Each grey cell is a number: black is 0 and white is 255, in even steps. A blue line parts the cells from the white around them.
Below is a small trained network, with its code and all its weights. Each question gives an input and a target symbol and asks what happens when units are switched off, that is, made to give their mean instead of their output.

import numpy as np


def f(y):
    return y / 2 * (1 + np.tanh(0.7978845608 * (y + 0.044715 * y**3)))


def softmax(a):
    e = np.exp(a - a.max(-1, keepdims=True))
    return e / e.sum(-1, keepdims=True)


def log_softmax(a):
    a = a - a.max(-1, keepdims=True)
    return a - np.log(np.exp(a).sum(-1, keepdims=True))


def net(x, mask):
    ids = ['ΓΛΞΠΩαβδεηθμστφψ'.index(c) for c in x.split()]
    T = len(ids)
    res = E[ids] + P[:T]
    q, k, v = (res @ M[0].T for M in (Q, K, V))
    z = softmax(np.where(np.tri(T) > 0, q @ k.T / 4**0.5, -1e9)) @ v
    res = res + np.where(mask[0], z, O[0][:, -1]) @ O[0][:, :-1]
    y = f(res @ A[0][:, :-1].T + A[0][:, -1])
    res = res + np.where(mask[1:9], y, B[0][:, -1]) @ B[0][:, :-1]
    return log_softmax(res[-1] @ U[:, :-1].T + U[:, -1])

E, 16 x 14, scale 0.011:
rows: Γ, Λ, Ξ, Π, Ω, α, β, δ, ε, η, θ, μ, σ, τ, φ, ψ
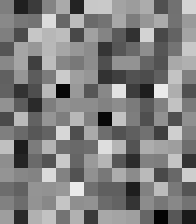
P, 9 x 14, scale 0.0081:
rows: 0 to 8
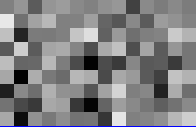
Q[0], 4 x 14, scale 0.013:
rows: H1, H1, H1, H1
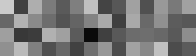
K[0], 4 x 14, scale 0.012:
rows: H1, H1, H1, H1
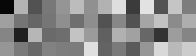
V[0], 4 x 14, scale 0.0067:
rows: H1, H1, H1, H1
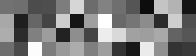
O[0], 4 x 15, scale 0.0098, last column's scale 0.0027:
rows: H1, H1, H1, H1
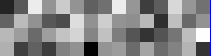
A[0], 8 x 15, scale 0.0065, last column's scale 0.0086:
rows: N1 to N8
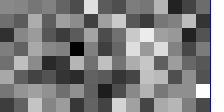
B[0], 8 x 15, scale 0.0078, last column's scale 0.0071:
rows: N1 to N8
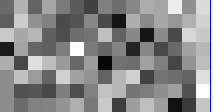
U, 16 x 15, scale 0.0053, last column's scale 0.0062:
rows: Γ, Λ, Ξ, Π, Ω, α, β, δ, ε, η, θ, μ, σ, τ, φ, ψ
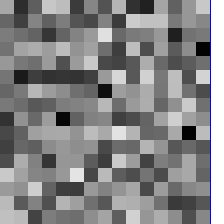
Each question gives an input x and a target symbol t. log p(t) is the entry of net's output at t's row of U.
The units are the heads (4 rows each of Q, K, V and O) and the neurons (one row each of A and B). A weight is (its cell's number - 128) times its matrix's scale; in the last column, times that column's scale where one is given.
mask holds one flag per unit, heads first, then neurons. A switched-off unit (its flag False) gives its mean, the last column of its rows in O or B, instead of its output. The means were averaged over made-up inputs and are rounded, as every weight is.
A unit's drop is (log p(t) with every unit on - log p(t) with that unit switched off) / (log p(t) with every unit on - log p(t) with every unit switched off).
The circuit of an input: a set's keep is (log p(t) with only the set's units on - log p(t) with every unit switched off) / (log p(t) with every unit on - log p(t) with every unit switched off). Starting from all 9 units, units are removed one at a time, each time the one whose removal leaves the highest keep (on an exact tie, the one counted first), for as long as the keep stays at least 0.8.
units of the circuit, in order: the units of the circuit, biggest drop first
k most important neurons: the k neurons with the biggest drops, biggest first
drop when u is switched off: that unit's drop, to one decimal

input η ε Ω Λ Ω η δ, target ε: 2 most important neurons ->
(N1 N4)
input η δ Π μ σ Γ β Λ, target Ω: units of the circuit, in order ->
(H1 N5)
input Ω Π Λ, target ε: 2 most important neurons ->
(N1 N4)
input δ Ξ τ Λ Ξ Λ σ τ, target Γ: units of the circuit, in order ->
(H1)
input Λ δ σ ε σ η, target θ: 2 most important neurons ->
(N4 N8)
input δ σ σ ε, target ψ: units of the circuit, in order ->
(H1 N1)
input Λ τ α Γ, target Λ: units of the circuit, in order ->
(H1 N2 N8)
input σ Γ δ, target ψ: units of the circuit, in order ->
(H1 N6)
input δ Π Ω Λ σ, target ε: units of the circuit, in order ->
(H1 N1 N4)
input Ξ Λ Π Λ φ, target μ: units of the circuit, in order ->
(H1 N6 N4)
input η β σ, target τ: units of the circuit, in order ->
(H1 N3)
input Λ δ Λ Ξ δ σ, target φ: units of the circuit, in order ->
(H1 N6 N5)
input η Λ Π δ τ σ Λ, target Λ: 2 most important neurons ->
(N2 N8)
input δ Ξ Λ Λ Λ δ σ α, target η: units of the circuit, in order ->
(H1)
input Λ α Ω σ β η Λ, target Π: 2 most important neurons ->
(N2 N8)
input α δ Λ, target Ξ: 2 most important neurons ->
(N8 N3)
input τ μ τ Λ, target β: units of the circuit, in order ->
(H1 N5)
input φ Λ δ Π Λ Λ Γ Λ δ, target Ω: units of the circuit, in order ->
(H1 N5)
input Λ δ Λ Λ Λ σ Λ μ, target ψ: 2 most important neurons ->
(N6 N1)
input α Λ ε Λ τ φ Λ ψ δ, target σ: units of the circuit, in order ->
(H1)
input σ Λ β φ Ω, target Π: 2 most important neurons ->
(N2 N8)
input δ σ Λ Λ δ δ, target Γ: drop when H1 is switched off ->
0.8
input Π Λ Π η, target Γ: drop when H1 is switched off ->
0.8
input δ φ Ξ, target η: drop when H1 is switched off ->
0.8
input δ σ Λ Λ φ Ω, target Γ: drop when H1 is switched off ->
0.7
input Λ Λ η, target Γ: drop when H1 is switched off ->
0.7
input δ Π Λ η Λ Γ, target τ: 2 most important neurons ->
(N3 N5)
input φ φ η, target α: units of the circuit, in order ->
(H1)
